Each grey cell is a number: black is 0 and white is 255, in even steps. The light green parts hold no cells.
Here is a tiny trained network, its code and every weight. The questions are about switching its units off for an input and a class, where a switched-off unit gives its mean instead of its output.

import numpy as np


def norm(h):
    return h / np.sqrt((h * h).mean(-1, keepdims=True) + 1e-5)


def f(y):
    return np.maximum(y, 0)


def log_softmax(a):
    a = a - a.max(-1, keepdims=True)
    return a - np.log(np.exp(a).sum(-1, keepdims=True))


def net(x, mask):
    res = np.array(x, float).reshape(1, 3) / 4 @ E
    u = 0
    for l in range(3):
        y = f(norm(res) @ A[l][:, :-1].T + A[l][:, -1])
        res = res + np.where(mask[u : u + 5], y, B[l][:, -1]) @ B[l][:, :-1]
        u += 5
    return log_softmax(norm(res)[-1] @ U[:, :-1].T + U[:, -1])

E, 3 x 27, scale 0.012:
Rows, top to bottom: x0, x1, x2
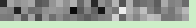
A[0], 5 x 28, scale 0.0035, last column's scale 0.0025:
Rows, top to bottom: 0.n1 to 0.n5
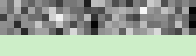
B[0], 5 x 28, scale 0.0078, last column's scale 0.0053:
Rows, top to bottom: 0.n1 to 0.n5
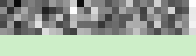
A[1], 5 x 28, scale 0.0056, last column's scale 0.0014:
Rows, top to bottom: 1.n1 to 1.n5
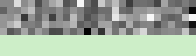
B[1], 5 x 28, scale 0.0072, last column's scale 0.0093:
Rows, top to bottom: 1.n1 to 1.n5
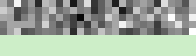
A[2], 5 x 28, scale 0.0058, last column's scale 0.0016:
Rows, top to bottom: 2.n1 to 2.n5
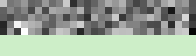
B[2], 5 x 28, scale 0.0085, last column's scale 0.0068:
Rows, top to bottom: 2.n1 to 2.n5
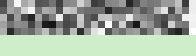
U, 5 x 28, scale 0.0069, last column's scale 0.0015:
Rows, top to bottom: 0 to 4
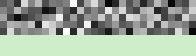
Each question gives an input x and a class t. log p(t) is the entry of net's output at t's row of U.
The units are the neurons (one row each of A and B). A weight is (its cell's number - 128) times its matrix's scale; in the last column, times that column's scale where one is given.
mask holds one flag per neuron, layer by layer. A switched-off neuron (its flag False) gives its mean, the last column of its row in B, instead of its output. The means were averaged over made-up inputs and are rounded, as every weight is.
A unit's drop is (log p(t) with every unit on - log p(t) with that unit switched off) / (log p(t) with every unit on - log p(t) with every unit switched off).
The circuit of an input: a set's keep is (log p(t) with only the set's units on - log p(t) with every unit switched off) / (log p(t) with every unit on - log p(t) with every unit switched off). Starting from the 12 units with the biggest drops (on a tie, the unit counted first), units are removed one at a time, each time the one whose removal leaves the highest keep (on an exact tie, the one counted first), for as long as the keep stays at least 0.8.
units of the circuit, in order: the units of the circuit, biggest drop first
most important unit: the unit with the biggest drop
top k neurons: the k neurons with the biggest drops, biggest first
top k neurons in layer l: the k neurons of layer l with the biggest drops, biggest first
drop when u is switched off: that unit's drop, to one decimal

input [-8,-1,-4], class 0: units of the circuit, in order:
0.n1
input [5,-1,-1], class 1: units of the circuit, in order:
2.n4, 1.n3
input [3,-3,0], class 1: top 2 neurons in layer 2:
2.n4, 2.n2
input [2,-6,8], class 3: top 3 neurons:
1.n1, 0.n4, 0.n5
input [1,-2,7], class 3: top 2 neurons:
0.n4, 0.n5
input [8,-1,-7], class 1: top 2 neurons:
2.n4, 0.n1
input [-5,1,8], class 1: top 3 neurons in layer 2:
2.n1, 2.n5, 2.n2
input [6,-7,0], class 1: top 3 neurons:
2.n4, 1.n3, 1.n4
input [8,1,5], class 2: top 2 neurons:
2.n5, 0.n3
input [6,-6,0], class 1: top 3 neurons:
2.n4, 1.n3, 1.n4
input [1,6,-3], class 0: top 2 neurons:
0.n4, 2.n5
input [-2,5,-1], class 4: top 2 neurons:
1.n5, 1.n3
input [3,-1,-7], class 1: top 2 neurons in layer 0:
0.n1, 0.n4
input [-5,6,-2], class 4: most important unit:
1.n3
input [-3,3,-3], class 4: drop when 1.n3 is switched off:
0.1
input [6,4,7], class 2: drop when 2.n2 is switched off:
0.0
